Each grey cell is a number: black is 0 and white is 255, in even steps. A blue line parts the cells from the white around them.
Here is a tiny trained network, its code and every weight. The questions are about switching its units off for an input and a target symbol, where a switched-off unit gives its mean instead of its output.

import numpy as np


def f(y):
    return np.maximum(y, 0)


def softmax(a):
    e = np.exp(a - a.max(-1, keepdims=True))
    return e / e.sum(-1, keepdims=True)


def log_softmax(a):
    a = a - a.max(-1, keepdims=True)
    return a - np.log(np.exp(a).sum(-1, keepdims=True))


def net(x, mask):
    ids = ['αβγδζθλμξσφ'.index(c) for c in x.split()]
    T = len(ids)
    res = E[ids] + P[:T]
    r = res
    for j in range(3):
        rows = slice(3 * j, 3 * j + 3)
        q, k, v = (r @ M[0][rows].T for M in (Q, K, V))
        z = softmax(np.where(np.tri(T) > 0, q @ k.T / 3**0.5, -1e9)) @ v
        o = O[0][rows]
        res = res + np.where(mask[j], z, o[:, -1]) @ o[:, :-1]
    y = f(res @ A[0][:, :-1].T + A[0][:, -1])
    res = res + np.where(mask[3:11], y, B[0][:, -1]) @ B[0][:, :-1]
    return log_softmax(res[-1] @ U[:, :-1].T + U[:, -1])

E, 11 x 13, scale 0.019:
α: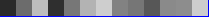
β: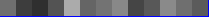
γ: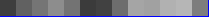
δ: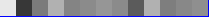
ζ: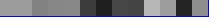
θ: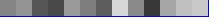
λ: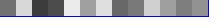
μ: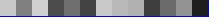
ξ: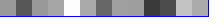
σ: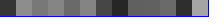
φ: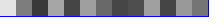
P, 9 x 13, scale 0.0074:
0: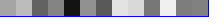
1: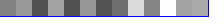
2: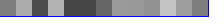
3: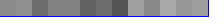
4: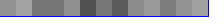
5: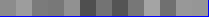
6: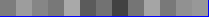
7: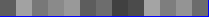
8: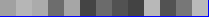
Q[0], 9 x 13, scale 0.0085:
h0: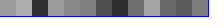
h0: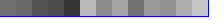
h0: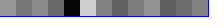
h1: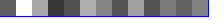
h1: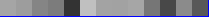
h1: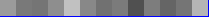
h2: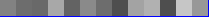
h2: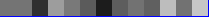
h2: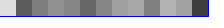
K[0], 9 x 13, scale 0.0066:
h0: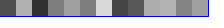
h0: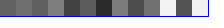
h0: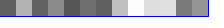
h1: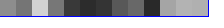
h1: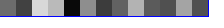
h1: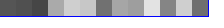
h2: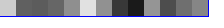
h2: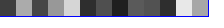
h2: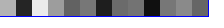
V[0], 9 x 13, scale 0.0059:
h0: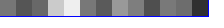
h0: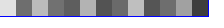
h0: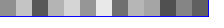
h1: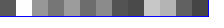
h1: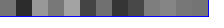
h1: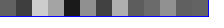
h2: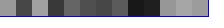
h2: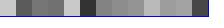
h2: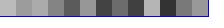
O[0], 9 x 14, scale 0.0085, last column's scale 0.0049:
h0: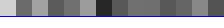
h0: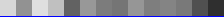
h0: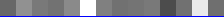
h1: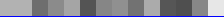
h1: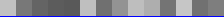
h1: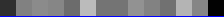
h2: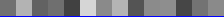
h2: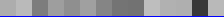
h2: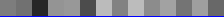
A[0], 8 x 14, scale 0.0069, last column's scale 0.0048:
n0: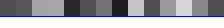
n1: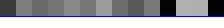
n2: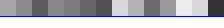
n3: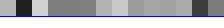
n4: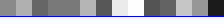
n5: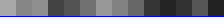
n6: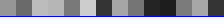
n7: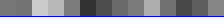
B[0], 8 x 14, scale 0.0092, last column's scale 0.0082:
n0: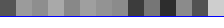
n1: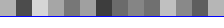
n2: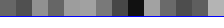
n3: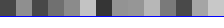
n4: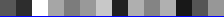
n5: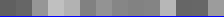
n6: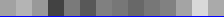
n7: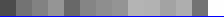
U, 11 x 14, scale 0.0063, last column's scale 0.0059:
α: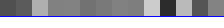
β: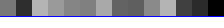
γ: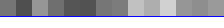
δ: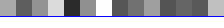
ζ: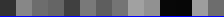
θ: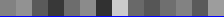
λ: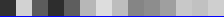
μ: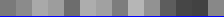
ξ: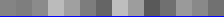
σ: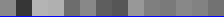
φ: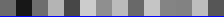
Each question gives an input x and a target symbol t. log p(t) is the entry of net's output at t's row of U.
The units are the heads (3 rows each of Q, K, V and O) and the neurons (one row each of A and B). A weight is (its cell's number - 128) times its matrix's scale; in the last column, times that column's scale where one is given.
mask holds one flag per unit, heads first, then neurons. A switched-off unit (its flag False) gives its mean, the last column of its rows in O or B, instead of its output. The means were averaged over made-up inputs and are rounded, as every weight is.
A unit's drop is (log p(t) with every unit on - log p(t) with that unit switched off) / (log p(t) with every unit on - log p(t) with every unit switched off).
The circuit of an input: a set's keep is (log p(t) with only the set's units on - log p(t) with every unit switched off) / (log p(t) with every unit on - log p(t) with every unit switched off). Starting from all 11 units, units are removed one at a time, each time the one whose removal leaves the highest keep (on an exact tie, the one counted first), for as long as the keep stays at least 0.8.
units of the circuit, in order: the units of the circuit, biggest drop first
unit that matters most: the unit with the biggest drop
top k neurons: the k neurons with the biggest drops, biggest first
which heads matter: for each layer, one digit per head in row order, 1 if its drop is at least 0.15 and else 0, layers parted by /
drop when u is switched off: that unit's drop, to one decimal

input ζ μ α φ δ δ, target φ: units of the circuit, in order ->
n3; h1
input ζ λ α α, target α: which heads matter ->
001
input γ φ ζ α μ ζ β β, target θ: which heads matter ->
110
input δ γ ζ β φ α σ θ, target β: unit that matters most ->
n4
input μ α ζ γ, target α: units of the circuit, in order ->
n0; h1
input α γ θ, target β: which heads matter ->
000
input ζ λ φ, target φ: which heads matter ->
100
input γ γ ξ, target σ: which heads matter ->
100
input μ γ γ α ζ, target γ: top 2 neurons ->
n0; n7
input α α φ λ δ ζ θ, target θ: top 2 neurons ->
n7; n4
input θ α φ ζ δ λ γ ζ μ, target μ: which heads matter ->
101
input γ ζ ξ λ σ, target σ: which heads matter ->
101
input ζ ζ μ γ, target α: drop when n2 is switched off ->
0.1
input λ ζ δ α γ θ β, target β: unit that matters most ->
h1
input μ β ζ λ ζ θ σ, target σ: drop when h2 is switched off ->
0.4
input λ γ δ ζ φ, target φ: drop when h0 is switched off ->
1.1
